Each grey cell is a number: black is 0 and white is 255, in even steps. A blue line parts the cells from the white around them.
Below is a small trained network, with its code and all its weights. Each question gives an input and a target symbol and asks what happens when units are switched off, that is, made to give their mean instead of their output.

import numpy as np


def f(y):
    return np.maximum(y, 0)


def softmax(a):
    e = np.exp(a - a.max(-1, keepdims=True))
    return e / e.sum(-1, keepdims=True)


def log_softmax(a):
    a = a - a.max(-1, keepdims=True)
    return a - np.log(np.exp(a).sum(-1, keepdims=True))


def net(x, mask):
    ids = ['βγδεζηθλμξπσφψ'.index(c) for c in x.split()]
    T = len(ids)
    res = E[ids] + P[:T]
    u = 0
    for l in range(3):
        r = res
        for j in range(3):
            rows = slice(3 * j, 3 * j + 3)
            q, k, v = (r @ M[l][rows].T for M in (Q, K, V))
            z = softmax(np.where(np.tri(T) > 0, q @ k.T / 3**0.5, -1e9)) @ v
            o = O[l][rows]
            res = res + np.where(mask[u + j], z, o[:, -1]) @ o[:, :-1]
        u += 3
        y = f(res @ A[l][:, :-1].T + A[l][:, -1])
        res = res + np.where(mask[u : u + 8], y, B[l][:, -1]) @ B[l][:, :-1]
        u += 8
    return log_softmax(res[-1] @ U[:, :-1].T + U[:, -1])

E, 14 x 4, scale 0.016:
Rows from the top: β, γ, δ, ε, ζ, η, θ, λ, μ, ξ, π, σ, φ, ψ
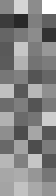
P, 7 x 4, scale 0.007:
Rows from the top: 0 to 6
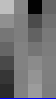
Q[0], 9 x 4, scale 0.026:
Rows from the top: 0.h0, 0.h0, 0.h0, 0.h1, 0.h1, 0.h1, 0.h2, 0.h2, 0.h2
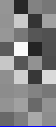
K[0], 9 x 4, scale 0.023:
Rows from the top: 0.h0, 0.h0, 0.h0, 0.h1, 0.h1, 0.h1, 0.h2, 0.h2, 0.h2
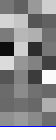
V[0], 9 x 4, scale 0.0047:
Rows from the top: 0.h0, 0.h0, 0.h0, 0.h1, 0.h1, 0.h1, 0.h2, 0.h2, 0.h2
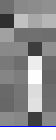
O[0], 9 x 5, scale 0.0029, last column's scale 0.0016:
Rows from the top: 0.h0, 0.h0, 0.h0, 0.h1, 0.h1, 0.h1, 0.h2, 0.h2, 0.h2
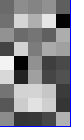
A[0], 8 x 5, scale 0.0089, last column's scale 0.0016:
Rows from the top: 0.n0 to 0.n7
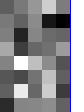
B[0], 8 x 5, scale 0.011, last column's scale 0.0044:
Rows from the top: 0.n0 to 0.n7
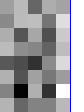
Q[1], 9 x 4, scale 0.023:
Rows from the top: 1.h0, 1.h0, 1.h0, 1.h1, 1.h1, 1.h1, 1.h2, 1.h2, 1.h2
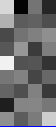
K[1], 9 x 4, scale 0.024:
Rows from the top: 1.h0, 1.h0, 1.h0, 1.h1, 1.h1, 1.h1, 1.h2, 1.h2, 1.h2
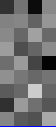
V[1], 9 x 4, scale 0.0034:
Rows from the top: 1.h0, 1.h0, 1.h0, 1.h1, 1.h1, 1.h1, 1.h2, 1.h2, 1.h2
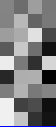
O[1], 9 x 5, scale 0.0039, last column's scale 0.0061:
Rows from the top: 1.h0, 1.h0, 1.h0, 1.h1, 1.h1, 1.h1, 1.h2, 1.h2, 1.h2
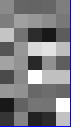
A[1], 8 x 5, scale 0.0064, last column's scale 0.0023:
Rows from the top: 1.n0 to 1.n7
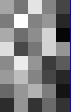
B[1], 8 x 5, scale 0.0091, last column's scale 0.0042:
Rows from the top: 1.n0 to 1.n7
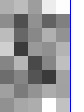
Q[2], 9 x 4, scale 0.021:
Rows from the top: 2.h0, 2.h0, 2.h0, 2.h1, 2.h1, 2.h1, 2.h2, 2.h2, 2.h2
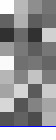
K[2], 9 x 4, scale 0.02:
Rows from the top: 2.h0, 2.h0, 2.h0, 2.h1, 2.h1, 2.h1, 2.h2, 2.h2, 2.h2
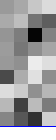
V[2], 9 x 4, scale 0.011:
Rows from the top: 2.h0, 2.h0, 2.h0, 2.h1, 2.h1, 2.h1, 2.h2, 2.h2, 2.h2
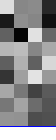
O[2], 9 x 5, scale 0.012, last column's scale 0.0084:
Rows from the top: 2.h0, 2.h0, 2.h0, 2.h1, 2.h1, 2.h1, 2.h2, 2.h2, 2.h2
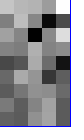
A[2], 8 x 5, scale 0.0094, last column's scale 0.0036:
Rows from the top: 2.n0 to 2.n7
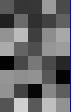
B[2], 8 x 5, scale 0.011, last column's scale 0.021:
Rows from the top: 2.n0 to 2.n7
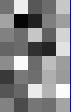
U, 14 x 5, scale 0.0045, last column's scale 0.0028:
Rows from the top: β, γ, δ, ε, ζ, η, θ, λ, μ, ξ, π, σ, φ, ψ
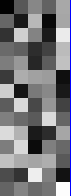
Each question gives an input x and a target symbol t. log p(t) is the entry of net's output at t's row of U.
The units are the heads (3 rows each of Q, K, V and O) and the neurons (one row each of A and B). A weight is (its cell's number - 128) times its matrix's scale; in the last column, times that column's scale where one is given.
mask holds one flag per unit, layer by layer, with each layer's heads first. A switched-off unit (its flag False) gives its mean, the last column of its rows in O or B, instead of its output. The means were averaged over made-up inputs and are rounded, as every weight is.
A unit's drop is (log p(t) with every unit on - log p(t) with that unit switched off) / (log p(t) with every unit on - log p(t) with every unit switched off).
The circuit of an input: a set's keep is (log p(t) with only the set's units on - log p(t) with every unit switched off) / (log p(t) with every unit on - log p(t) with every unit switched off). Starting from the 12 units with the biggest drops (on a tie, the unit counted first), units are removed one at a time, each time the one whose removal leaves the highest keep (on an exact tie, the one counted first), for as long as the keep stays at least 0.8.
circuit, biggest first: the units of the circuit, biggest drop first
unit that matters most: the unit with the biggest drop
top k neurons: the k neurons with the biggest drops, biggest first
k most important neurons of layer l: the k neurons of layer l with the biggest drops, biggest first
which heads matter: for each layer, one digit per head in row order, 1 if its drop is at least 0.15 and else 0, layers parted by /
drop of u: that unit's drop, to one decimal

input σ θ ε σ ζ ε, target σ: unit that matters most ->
1.h0
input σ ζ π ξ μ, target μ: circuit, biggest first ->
2.h0, 1.n3
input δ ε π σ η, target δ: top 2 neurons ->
0.n1, 2.n6
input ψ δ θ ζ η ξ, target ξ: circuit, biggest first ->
2.h0, 0.n2
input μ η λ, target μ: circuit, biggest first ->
1.h1, 2.h0, 2.h1, 1.n3
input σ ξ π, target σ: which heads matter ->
000 / 100 / 110
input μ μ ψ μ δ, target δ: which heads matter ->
000 / 000 / 110
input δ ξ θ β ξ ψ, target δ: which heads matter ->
000 / 000 / 100
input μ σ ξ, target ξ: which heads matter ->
010 / 000 / 100
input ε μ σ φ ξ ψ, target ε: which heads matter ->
010 / 000 / 100
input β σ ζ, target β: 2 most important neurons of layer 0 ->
0.n6, 0.n4
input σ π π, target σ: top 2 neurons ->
1.n7, 0.n6
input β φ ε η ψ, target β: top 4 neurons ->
2.n6, 0.n6, 0.n4, 2.n3
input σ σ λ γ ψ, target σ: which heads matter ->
010 / 101 / 110
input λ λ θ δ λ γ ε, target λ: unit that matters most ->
2.n4
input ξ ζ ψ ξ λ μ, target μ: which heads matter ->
000 / 001 / 100
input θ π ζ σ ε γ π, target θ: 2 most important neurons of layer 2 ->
2.n0, 2.n7
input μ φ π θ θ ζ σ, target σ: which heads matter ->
010 / 000 / 110
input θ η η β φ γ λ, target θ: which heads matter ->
000 / 010 / 110
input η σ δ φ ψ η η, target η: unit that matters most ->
2.n4
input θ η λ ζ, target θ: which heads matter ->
000 / 010 / 110
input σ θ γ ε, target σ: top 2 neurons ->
0.n6, 2.n3
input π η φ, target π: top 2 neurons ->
2.n4, 2.n6
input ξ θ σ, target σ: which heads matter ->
011 / 000 / 100
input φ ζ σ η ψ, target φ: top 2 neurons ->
0.n4, 0.n6
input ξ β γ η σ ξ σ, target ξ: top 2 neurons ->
2.n6, 0.n2
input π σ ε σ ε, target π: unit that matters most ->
0.h1
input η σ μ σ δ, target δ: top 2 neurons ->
0.n1, 2.n6
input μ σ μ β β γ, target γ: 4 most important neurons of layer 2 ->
2.n6, 2.n2, 2.n3, 2.n4
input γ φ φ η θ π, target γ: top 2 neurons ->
2.n2, 2.n6
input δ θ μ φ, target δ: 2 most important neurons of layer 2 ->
2.n6, 2.n1
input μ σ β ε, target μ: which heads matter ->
000 / 010 / 110
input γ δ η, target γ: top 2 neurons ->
2.n2, 2.n6
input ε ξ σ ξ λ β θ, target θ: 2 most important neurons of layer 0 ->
0.n4, 0.n6
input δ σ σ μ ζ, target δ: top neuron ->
0.n1
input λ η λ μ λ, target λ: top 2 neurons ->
2.n4, 2.n6
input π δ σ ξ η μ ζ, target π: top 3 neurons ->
2.n4, 0.n1, 2.n6
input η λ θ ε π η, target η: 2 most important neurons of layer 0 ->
0.n6, 0.n2
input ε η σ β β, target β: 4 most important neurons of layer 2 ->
2.n6, 2.n3, 2.n0, 2.n2
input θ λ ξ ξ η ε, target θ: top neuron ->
1.n7
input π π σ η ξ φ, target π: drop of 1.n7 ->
0.2
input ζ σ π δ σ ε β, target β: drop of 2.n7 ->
0.0
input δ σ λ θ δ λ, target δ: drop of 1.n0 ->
0.1
